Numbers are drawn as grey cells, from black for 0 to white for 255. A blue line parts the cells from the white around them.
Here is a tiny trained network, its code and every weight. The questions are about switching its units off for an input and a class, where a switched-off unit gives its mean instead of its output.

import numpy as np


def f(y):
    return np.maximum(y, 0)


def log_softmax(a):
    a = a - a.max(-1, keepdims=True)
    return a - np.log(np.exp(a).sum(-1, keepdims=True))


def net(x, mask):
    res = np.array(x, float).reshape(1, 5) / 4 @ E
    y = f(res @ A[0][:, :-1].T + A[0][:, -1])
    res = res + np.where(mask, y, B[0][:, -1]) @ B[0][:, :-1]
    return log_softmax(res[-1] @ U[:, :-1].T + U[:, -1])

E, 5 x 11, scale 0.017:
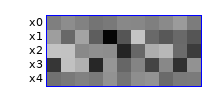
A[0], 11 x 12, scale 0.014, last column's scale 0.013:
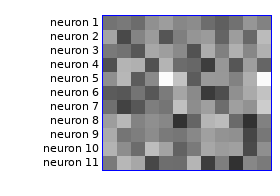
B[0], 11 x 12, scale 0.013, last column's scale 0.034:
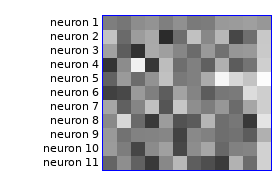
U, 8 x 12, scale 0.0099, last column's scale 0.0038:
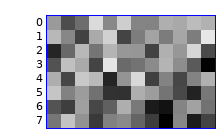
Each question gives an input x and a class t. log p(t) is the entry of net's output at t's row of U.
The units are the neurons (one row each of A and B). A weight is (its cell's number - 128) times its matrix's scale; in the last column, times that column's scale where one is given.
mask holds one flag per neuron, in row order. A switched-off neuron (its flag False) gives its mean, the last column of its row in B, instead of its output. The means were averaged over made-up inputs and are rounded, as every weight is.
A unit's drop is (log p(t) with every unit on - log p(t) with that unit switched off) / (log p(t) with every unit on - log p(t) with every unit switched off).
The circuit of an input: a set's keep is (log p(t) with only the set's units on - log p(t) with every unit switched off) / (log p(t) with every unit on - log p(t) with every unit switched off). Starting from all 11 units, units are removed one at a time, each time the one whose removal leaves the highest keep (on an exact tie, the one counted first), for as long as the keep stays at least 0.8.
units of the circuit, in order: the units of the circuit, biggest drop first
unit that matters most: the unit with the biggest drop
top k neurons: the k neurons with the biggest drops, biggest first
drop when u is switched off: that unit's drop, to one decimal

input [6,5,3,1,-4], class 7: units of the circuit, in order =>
[neuron 5; neuron 11]
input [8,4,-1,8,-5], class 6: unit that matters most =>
neuron 11
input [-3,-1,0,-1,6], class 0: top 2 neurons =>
[neuron 8; neuron 4]
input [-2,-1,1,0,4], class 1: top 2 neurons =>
[neuron 4; neuron 6]
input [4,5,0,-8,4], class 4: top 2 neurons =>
[neuron 8; neuron 7]
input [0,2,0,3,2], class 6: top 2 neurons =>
[neuron 5; neuron 8]
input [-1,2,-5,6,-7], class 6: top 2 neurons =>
[neuron 5; neuron 11]
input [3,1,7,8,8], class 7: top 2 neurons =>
[neuron 11; neuron 5]
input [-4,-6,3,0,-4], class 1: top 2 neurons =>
[neuron 3; neuron 10]
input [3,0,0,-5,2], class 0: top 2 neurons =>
[neuron 8; neuron 7]
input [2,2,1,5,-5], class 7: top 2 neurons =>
[neuron 5; neuron 11]
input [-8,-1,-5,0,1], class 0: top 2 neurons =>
[neuron 4; neuron 7]
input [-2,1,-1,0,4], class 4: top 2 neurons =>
[neuron 5; neuron 11]
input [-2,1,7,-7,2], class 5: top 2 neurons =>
[neuron 5; neuron 2]
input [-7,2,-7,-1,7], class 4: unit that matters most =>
neuron 5
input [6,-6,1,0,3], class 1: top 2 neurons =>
[neuron 6; neuron 3]
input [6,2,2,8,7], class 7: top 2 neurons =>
[neuron 11; neuron 5]
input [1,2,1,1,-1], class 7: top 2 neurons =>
[neuron 5; neuron 6]
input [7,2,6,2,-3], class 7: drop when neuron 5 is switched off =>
0.6
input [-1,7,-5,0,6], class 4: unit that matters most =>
neuron 2
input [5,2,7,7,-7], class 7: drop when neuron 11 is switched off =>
0.5
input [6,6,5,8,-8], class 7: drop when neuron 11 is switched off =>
0.4
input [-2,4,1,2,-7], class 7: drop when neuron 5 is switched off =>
0.3
